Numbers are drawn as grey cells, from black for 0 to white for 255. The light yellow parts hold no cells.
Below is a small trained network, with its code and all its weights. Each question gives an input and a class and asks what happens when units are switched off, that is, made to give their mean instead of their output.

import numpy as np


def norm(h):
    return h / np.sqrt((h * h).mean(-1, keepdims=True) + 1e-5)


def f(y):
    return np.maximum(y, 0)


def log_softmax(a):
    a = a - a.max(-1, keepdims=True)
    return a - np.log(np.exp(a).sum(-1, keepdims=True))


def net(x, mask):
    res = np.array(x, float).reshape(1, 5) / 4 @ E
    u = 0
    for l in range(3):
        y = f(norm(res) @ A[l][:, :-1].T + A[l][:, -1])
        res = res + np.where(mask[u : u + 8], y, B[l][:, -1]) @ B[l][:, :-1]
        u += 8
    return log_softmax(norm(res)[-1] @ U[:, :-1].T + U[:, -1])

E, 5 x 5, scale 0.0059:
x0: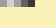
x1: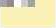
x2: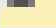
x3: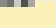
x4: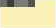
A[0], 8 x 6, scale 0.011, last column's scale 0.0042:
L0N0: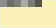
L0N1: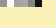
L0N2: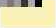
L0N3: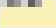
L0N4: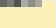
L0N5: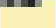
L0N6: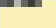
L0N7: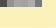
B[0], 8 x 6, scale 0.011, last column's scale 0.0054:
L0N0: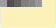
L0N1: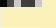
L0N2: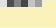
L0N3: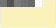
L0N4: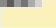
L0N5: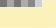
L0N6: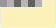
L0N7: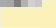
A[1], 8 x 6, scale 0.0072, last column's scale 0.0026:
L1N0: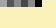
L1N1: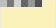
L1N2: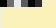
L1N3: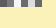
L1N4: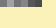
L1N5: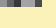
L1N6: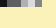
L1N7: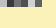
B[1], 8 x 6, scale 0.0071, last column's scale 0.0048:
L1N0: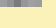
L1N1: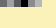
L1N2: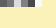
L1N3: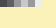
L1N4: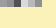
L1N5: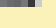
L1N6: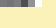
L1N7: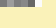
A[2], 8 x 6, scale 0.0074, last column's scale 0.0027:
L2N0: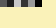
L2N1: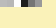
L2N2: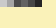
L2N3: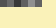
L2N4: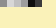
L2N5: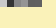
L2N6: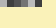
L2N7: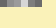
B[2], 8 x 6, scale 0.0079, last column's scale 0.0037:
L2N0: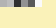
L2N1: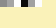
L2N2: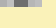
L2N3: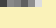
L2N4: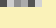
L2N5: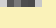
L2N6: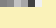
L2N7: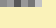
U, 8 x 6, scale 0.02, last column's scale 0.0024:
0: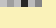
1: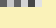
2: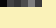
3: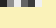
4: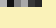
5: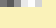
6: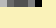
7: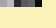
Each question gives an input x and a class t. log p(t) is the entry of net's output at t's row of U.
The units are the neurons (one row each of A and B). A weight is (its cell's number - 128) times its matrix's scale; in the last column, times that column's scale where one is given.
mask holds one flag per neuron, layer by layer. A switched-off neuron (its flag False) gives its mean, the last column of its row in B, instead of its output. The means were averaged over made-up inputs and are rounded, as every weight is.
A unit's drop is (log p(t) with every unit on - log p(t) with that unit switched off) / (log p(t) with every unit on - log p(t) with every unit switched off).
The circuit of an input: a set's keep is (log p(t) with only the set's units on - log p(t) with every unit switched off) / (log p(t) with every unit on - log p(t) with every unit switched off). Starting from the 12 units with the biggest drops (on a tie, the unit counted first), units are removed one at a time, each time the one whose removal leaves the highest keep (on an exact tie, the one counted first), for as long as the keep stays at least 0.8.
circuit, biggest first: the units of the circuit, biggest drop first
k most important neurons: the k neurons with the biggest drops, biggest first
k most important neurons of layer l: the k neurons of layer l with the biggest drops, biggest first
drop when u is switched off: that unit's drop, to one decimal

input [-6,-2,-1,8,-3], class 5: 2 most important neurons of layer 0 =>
L0N7; L0N1
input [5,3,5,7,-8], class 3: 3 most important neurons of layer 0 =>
L0N1; L0N7; L0N4
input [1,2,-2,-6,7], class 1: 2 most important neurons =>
L0N6; L0N5
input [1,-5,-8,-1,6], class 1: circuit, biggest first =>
L0N6; L0N1
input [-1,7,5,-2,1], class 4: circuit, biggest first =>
L0N3
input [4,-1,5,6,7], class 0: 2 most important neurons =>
L0N2; L2N1
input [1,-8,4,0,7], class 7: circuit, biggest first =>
L0N1; L0N5
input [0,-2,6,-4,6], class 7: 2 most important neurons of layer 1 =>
L1N3; L1N2
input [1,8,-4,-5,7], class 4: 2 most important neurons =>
L0N3; L0N0
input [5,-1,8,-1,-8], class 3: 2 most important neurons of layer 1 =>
L1N2; L1N6
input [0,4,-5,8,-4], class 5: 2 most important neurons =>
L0N7; L1N3
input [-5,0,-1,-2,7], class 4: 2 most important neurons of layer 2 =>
L2N5; L2N6
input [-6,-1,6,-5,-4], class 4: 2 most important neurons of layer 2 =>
L2N6; L2N1
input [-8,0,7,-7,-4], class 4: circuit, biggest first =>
L2N6
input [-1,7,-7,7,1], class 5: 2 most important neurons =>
L0N7; L1N3
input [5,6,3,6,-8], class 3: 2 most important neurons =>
L0N1; L1N2
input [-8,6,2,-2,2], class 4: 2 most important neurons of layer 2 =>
L2N5; L2N6
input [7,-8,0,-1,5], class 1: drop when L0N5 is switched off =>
0.2
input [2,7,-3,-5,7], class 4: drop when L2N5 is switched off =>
0.2
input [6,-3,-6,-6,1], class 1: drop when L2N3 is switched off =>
0.0
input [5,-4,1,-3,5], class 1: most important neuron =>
L0N5
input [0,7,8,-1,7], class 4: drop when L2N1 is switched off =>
0.1
